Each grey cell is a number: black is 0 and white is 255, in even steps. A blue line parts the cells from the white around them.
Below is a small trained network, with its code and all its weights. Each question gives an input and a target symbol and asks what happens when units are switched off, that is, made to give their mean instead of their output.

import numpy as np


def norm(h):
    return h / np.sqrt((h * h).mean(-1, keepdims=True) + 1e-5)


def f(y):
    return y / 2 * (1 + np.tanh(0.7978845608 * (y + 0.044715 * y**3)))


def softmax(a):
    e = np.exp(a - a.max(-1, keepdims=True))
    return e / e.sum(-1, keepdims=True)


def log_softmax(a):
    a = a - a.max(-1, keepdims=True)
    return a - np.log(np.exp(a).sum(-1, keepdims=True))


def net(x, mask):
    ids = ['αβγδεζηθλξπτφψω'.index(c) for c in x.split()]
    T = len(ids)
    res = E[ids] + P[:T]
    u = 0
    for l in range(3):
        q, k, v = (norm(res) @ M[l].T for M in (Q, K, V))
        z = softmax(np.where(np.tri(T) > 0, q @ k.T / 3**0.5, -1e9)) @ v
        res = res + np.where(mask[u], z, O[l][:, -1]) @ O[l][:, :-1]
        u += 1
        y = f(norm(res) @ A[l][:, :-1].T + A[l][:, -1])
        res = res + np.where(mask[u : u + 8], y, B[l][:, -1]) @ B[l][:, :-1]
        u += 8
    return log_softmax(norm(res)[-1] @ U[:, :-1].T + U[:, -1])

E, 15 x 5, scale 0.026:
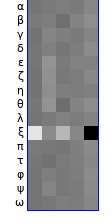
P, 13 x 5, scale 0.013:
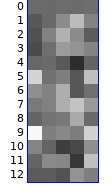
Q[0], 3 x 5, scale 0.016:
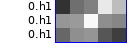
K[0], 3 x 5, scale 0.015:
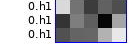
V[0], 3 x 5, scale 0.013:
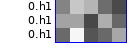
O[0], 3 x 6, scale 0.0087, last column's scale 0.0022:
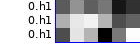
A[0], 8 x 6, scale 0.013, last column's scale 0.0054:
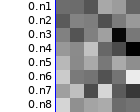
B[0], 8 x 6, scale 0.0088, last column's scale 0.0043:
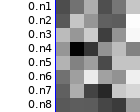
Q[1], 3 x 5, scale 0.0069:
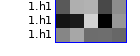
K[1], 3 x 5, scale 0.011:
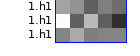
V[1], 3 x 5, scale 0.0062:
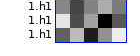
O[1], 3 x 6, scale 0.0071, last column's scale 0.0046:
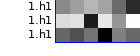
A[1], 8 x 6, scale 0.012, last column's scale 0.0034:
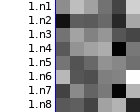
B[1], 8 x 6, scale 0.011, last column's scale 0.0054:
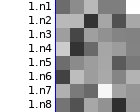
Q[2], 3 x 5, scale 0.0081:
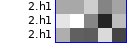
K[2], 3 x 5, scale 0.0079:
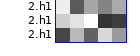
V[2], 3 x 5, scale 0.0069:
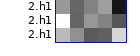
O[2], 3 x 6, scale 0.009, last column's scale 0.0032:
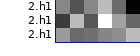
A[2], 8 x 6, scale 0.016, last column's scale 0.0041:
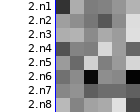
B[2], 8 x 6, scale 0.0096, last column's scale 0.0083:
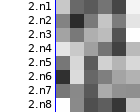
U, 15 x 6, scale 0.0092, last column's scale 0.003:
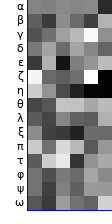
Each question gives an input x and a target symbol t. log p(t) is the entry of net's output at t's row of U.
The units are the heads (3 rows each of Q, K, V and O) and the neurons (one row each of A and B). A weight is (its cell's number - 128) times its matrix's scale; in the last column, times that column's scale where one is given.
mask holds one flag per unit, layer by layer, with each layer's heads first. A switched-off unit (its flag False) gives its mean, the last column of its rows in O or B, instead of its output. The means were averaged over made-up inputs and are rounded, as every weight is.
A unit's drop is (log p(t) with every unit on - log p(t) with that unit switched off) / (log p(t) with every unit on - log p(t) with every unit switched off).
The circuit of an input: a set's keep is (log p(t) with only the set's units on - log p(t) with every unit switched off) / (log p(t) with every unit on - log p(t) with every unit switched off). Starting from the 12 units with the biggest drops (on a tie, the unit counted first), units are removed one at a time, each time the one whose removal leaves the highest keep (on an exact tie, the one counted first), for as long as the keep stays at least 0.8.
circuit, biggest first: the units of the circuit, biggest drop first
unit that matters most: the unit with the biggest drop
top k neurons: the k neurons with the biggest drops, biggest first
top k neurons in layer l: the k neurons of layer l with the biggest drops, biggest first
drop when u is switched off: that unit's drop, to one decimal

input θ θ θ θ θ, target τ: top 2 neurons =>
2.n8; 0.n7
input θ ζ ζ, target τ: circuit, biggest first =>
0.h1
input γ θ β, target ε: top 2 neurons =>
1.n2; 2.n6
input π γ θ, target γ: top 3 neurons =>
0.n3; 2.n5; 1.n8
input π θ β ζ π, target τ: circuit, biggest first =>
0.h1; 2.n8
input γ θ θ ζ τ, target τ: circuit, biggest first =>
0.h1; 2.n8
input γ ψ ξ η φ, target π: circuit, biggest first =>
1.h1; 2.n3
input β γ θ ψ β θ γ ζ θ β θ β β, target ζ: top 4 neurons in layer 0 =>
0.n5; 0.n7; 0.n8; 0.n2
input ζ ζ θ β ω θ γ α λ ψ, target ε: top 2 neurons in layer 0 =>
0.n3; 0.n5
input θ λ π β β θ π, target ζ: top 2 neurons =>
2.n8; 2.n5
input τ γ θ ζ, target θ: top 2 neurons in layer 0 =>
0.n7; 0.n3
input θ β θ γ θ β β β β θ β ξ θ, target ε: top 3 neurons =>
0.n7; 0.n6; 2.n6
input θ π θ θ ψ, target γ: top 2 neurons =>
0.n3; 2.n5
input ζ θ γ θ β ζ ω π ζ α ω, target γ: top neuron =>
0.n3
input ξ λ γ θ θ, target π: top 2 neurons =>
1.n8; 2.n4
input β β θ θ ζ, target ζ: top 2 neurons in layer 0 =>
0.n5; 0.n7
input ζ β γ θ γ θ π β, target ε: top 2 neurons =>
1.n2; 0.n3
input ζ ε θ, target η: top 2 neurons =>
1.n2; 0.n3
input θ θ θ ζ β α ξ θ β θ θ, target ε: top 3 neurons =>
0.n7; 2.n6; 2.n8
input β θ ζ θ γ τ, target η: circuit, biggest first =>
0.h1
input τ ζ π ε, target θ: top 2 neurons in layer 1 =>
1.n8; 1.n5
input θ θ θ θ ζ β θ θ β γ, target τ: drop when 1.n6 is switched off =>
0.0
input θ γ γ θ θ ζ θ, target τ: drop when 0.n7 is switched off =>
0.2
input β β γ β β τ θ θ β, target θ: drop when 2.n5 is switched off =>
0.1
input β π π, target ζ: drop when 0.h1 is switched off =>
0.8
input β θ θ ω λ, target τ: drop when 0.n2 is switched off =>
0.1
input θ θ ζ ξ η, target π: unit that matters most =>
1.h1
